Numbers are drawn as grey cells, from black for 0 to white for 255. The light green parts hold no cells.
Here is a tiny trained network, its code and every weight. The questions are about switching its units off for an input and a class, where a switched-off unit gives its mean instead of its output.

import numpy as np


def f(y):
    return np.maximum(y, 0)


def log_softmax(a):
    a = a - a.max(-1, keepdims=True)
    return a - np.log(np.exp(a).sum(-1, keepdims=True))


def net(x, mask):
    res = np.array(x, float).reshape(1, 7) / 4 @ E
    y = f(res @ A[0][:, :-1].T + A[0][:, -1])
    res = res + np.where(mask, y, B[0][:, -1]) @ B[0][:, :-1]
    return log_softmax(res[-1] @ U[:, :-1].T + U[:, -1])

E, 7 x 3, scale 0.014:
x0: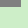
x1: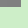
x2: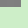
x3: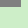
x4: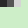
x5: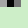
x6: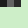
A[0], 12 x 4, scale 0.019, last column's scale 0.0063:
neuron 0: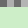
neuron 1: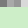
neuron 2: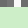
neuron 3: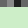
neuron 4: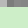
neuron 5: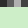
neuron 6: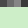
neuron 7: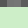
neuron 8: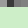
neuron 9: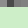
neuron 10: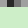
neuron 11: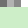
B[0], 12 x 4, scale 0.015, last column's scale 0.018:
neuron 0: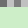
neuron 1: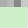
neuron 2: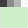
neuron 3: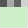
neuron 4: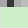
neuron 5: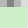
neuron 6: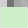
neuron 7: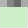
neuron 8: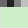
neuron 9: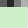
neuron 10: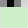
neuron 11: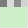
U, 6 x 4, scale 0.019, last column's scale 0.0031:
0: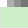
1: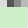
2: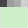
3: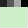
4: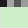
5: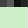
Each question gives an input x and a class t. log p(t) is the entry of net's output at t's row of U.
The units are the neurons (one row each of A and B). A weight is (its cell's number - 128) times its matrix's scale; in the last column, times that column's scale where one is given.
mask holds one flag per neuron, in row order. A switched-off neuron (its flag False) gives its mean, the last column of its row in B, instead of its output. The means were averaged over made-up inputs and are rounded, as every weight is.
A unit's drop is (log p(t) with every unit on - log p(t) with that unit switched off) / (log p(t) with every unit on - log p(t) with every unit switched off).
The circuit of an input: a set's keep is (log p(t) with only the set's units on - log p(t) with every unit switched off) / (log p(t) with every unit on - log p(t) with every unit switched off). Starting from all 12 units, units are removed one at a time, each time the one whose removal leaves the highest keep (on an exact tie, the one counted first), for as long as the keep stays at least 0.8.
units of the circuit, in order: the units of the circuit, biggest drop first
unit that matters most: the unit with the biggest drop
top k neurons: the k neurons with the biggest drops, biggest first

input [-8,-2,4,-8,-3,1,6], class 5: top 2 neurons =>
[neuron 2; neuron 11]
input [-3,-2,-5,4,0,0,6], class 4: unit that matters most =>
neuron 3
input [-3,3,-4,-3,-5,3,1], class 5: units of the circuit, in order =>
[neuron 5; neuron 6]
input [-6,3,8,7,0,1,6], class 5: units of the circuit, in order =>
[neuron 3; neuron 2]
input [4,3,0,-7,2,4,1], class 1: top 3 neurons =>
[neuron 2; neuron 3; neuron 10]
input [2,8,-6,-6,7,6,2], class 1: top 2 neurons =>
[neuron 5; neuron 6]
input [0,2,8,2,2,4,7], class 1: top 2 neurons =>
[neuron 6; neuron 5]
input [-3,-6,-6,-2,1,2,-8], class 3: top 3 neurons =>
[neuron 2; neuron 5; neuron 6]
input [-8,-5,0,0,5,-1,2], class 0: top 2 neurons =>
[neuron 5; neuron 6]
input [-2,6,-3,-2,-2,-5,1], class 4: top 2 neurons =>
[neuron 5; neuron 6]
